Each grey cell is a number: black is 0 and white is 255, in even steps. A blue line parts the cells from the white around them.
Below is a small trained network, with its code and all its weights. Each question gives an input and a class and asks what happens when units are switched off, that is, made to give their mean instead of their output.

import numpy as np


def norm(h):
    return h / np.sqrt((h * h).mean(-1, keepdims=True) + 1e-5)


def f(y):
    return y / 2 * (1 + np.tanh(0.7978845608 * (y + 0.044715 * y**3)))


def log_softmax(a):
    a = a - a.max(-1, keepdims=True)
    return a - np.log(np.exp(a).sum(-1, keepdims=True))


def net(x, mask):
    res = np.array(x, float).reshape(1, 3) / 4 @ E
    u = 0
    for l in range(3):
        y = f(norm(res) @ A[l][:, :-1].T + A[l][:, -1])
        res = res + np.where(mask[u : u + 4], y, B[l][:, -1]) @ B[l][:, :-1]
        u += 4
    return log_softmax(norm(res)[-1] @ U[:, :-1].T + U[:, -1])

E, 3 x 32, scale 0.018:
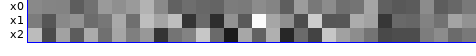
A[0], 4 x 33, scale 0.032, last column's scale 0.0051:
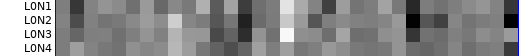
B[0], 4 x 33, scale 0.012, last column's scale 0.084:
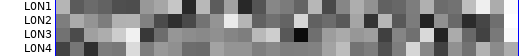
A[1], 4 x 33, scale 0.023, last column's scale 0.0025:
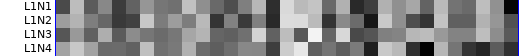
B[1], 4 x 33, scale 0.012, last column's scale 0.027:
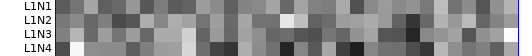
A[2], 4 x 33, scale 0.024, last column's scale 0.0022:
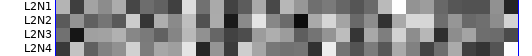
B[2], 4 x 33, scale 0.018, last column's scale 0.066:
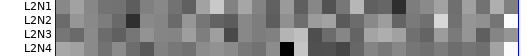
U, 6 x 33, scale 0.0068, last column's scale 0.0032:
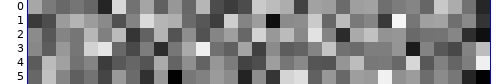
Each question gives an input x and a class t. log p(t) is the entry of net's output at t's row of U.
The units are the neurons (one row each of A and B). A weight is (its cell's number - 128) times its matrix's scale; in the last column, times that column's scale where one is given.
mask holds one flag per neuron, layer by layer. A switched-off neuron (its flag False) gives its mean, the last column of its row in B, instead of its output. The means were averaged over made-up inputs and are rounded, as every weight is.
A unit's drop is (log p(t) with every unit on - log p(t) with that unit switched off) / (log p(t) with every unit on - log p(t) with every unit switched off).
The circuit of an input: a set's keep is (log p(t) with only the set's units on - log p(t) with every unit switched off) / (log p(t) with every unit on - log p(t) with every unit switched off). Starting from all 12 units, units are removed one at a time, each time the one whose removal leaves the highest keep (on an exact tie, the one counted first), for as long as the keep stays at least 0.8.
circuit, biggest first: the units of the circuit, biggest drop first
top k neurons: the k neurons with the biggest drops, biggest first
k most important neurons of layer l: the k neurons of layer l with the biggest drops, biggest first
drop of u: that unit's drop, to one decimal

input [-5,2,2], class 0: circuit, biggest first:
(L0N1)
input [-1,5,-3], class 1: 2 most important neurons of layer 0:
(L0N3, L0N1)
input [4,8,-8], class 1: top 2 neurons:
(L0N3, L2N2)
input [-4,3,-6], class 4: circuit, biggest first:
(L0N2, L2N2)
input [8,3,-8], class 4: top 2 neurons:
(L2N2, L0N1)
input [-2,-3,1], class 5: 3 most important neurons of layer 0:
(L0N1, L0N2, L0N3)
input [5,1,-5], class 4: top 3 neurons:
(L0N1, L2N2, L0N2)
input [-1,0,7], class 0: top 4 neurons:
(L0N3, L1N2, L2N4, L2N2)
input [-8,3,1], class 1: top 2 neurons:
(L0N2, L2N4)
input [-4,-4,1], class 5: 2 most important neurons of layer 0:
(L0N1, L0N2)
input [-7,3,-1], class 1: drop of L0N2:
0.7
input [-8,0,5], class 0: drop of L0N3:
0.6
